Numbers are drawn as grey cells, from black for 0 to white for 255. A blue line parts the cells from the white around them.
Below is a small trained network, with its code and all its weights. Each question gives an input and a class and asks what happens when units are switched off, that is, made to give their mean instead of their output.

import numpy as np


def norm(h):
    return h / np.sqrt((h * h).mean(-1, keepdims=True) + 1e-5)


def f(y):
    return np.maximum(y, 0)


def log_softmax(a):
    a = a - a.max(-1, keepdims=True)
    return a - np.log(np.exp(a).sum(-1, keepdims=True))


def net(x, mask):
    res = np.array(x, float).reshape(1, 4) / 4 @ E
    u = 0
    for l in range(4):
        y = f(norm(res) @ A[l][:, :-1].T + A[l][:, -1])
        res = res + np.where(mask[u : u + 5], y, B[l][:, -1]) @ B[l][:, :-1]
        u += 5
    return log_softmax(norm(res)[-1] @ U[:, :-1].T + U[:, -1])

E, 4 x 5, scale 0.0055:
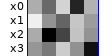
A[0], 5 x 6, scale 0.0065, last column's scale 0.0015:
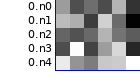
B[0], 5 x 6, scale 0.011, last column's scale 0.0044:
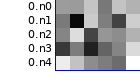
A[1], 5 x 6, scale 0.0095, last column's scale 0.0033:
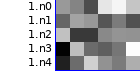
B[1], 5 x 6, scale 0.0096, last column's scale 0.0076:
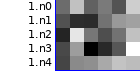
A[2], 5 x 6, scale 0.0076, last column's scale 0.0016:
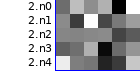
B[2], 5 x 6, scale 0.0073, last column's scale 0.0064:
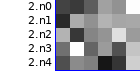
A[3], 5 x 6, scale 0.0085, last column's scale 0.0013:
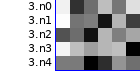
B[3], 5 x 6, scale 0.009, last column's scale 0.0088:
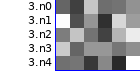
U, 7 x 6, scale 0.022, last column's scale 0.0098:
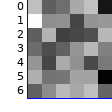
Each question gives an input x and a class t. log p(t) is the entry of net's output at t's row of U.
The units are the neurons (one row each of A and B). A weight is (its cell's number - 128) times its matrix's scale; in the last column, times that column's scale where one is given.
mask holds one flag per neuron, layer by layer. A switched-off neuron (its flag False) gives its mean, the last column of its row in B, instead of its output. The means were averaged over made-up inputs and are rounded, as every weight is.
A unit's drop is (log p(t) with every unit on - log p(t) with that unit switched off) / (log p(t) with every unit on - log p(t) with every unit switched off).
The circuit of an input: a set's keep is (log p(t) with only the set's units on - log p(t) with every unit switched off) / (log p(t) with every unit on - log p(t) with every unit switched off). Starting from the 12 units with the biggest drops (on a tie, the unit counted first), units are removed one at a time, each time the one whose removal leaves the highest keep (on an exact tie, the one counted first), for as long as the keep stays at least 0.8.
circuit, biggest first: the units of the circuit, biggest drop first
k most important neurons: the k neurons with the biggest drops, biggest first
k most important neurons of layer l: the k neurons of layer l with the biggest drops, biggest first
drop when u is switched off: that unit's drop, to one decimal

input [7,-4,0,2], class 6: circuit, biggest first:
(0.n3, 1.n3, 3.n4, 2.n1)
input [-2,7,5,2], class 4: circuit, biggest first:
(1.n3, 0.n1)
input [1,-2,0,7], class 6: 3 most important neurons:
(0.n3, 1.n3, 0.n2)
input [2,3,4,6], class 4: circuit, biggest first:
(1.n3, 3.n2, 0.n3)
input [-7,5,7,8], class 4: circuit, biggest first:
(0.n1, 1.n3)
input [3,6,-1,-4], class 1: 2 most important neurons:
(0.n4, 1.n3)
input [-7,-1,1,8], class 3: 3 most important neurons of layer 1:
(1.n3, 1.n2, 1.n0)
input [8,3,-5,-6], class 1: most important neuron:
(3.n1)
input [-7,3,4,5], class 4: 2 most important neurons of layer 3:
(3.n0, 3.n4)
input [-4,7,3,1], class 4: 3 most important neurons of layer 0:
(0.n1, 0.n3, 0.n4)
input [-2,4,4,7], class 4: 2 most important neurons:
(1.n3, 0.n1)
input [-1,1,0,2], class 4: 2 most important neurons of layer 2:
(2.n4, 2.n3)
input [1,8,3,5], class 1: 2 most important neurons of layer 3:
(3.n1, 3.n4)
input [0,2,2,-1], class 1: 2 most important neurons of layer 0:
(0.n4, 0.n3)
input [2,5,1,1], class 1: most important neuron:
(0.n4)
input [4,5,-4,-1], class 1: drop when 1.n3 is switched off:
0.2
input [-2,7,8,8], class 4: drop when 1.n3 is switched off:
0.7
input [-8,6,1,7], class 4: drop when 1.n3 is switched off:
0.3
